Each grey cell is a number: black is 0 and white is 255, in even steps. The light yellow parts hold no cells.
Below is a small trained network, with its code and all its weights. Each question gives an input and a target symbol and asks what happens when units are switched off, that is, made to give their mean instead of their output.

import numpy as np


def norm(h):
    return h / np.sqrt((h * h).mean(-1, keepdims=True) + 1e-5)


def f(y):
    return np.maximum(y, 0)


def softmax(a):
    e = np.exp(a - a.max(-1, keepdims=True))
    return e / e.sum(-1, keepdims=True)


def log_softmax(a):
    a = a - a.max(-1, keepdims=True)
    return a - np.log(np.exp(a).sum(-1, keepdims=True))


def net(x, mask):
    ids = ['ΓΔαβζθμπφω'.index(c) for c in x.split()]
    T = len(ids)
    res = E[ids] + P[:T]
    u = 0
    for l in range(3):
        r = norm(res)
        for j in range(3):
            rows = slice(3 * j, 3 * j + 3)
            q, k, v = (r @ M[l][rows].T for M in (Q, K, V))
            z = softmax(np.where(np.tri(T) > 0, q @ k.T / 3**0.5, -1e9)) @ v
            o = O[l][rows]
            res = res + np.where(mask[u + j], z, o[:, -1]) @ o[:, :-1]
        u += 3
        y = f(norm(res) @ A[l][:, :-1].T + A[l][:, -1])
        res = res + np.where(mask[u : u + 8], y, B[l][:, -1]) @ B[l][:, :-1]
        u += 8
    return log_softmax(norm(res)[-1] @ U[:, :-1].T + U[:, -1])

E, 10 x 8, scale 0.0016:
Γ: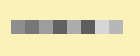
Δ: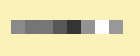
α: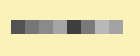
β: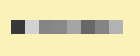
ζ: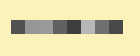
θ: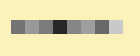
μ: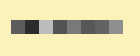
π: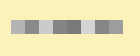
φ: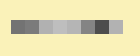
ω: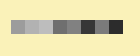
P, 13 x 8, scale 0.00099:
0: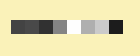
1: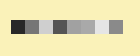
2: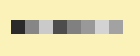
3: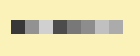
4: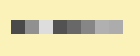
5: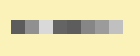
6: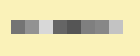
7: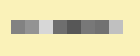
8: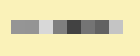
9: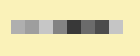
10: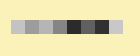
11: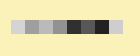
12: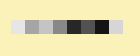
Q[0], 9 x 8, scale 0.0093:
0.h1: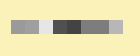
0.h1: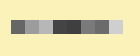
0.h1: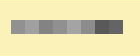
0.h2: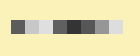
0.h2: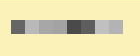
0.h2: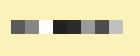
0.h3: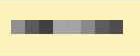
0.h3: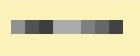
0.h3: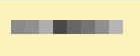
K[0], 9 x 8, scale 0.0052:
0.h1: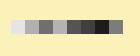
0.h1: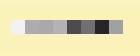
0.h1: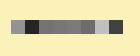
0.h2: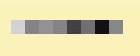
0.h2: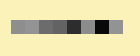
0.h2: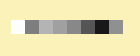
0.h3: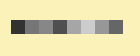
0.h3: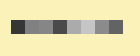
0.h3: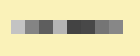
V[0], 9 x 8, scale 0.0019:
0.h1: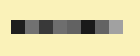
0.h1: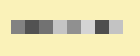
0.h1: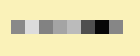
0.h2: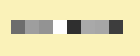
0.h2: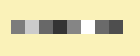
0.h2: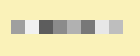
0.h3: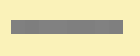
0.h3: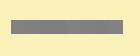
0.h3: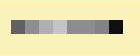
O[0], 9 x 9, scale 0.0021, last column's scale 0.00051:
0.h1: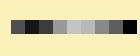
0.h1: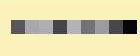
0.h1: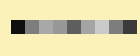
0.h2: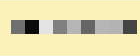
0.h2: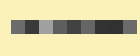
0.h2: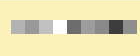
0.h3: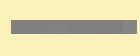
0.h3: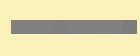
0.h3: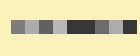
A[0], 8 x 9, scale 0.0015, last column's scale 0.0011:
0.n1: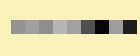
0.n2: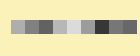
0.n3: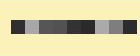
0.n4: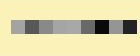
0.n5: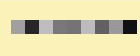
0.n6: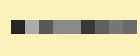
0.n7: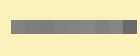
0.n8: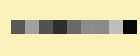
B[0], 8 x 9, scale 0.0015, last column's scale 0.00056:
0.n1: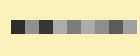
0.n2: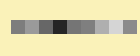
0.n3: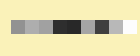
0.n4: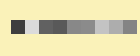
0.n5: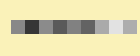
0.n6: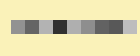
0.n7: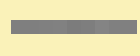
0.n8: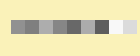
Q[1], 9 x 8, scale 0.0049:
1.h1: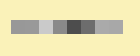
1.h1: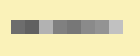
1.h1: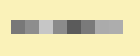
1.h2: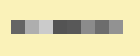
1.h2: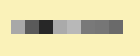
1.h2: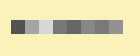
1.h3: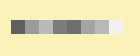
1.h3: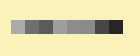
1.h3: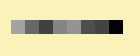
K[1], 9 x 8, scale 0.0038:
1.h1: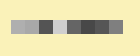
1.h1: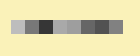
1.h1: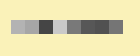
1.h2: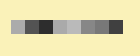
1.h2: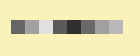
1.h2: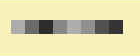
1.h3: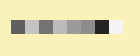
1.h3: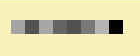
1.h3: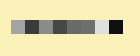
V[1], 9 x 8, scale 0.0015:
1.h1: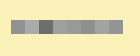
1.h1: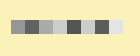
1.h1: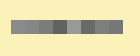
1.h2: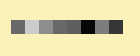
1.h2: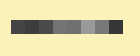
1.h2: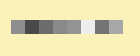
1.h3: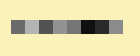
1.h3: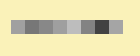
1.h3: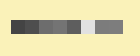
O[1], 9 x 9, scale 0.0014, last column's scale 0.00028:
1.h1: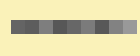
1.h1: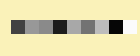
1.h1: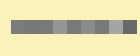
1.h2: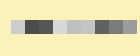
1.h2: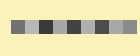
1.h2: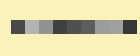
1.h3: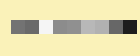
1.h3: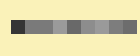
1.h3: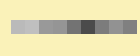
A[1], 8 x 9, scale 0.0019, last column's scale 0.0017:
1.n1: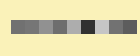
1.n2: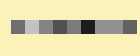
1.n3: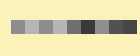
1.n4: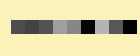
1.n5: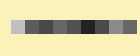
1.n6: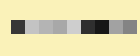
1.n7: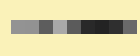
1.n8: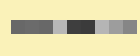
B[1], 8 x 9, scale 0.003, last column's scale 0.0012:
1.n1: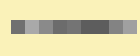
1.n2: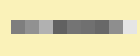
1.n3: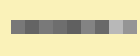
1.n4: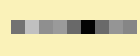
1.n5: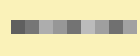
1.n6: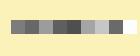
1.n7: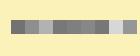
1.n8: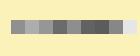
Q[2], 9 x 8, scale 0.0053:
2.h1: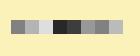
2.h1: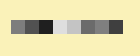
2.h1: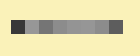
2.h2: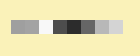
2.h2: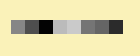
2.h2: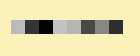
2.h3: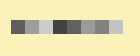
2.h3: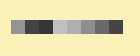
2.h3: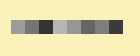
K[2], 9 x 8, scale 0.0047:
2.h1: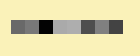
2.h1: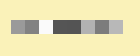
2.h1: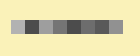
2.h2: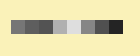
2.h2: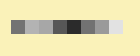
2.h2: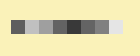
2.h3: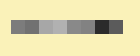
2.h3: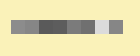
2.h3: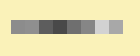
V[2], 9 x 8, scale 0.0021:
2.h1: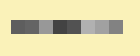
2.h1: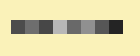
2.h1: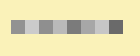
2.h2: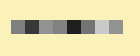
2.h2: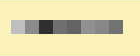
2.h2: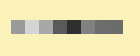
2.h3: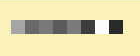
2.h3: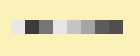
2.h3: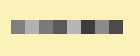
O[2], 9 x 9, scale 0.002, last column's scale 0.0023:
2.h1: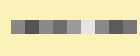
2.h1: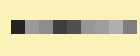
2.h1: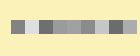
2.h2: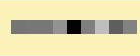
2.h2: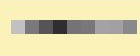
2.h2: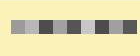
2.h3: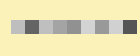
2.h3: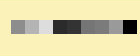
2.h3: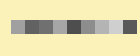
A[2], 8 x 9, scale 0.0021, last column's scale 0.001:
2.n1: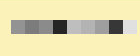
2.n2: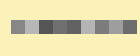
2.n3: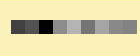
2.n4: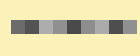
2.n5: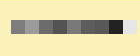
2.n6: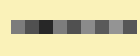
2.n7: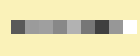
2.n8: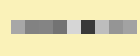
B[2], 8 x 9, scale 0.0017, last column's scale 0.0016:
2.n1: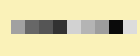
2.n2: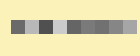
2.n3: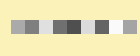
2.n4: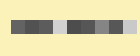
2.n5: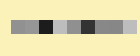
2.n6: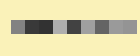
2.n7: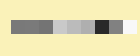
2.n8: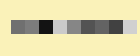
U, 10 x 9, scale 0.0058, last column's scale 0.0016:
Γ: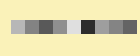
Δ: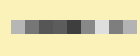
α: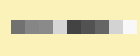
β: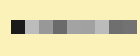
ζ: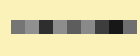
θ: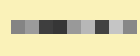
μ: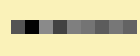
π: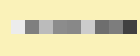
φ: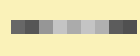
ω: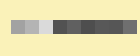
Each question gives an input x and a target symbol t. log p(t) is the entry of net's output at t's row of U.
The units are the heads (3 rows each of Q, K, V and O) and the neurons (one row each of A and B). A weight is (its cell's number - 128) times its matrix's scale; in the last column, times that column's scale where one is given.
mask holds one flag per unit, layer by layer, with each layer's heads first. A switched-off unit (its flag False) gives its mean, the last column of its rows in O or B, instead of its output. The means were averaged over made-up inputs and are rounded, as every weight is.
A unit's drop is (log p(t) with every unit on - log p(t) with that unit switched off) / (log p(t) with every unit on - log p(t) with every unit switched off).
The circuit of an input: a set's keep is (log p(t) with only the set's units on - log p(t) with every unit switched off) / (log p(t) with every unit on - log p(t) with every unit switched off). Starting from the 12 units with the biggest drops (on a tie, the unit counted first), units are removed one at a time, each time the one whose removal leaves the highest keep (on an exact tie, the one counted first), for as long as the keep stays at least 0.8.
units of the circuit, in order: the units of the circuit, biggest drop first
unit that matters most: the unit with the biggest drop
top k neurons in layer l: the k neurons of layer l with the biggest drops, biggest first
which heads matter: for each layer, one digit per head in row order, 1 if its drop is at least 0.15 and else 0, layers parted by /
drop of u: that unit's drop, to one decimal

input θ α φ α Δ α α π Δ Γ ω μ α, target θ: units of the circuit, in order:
0.h2, 2.h2
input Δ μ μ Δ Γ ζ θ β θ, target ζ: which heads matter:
010 / 000 / 001
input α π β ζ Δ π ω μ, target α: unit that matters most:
1.n4
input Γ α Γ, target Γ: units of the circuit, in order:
2.n8, 0.h1
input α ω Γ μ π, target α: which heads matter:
000 / 000 / 101
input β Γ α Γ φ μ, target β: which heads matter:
010 / 000 / 100
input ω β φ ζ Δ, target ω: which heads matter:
000 / 010 / 001
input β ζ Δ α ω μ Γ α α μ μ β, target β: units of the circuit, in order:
1.n6, 0.h1
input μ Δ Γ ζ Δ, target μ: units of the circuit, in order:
2.h1, 0.h2
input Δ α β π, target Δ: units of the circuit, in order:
2.h2, 2.n7
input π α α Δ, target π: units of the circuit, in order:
0.h1, 2.h2, 2.h1
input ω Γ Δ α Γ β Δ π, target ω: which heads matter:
100 / 010 / 001
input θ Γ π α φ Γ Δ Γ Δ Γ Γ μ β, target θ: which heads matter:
010 / 000 / 010
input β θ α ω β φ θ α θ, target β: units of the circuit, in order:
2.h1, 0.h1, 2.h2
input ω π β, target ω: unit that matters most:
2.h3
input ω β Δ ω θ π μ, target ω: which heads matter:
100 / 010 / 001
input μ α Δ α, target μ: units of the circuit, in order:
2.h1, 0.h1
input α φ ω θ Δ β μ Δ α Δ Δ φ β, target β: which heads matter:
100 / 000 / 000
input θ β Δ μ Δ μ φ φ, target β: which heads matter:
110 / 000 / 000
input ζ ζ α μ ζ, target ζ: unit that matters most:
1.n7
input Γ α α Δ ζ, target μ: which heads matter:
110 / 000 / 000
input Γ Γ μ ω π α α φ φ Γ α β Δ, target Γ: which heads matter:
010 / 000 / 110
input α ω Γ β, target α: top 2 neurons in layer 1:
1.n4, 1.n8
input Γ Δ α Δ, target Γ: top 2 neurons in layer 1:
1.n6, 1.n1
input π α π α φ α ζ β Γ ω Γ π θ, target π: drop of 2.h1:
0.5
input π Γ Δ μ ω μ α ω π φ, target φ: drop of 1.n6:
0.2
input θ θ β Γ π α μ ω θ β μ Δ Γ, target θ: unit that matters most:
0.h2
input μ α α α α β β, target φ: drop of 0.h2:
0.5
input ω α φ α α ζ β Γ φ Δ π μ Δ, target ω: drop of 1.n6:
0.1
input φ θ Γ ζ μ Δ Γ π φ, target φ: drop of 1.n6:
0.4
